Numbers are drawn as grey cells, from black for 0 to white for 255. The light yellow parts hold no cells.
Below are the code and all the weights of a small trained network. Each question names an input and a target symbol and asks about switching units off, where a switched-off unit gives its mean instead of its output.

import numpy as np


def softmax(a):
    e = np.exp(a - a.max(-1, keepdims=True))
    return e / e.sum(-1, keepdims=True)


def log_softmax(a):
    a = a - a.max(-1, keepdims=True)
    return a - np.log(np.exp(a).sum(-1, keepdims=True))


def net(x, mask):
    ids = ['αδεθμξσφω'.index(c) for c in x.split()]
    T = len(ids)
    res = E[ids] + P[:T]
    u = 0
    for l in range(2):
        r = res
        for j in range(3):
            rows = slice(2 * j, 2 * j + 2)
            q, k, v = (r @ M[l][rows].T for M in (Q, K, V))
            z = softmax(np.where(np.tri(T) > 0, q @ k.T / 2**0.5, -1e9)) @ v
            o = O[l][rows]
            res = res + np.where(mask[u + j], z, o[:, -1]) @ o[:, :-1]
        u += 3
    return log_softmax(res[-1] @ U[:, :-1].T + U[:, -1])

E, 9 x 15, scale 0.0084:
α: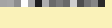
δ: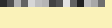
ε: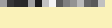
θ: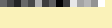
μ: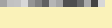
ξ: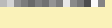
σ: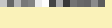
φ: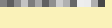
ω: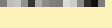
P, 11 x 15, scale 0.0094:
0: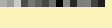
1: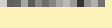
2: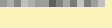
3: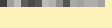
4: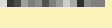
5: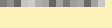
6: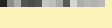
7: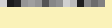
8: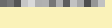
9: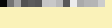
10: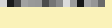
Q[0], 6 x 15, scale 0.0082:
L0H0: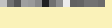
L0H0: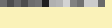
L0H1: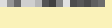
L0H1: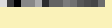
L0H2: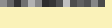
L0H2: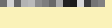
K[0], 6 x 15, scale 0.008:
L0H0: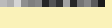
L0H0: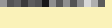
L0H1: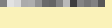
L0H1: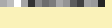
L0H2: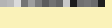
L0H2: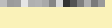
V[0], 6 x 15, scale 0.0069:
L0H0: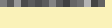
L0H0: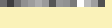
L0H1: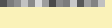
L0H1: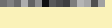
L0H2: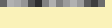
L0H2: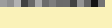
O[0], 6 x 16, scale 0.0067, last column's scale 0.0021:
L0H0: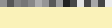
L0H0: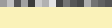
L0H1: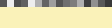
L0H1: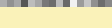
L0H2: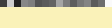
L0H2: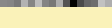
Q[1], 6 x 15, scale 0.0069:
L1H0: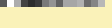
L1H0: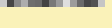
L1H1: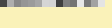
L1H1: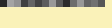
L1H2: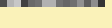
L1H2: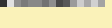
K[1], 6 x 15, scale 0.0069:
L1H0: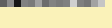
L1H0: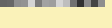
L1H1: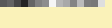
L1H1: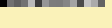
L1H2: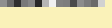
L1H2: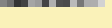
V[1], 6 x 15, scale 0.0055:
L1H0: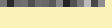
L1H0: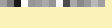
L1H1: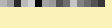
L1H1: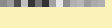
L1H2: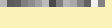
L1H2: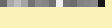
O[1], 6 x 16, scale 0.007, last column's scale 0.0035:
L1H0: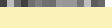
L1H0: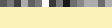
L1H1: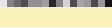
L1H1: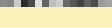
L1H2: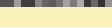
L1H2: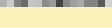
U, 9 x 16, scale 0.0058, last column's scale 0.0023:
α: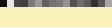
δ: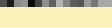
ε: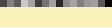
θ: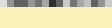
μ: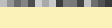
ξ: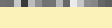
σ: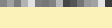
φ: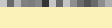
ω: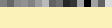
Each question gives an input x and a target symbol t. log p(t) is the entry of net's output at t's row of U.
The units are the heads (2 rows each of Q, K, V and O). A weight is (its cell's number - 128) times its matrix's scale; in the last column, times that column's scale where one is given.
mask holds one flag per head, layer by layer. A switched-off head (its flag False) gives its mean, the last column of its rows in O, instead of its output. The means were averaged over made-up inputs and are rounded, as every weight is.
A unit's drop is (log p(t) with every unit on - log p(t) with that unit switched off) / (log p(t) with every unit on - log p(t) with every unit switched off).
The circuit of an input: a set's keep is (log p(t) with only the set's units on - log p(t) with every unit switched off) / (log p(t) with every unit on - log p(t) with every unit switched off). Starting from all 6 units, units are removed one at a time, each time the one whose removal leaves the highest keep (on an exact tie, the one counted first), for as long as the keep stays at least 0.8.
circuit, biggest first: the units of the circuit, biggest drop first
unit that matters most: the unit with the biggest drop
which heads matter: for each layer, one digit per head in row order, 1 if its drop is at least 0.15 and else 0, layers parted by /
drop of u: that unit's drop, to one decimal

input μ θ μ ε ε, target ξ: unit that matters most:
L0H0
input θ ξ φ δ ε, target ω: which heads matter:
100 / 000
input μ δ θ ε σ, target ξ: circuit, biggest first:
[L0H0 L0H1 L1H0]
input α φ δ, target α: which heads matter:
010 / 000
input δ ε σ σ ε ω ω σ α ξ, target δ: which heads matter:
010 / 001
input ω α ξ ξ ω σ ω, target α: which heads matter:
011 / 000
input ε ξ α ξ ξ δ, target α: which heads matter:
010 / 001
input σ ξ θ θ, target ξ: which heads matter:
011 / 000
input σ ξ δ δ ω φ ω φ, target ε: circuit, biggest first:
[L1H1 L0H2]
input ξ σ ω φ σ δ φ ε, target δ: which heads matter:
010 / 000
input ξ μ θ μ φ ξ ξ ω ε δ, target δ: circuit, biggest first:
[L1H2 L0H0]
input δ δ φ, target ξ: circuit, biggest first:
[L0H2 L1H2]
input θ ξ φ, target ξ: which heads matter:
111 / 000
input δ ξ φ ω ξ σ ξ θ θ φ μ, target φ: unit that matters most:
L1H0
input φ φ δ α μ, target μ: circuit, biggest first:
[L0H0 L1H2]
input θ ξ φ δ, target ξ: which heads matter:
010 / 000
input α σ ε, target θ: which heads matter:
000 / 010
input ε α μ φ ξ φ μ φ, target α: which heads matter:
011 / 100
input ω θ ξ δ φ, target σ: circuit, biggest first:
[L0H2 L1H2]
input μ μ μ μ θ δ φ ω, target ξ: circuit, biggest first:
[L0H0 L0H1]
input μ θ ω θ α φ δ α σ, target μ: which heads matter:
100 / 000
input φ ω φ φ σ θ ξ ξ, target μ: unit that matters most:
L0H0
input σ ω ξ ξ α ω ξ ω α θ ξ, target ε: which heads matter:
001 / 010
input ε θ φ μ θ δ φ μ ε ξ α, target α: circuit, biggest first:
[L1H0 L0H1 L0H2]
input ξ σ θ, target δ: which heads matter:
000 / 001
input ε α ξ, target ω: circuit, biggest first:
[L1H0 L0H0]
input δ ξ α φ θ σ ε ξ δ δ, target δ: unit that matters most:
L1H2
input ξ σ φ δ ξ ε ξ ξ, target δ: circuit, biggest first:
[L0H1 L1H0]
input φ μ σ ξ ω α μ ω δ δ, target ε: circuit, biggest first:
[L0H1 L1H1 L0H2]
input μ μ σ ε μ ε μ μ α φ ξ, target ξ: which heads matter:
110 / 000
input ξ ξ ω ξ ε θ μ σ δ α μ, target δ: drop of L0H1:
0.7
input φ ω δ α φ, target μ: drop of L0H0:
0.7
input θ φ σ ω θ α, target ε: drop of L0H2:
0.7
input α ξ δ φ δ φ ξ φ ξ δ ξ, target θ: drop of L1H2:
0.1
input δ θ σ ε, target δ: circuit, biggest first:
[L1H2]
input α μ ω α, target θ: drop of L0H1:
0.0
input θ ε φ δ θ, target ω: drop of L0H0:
0.6
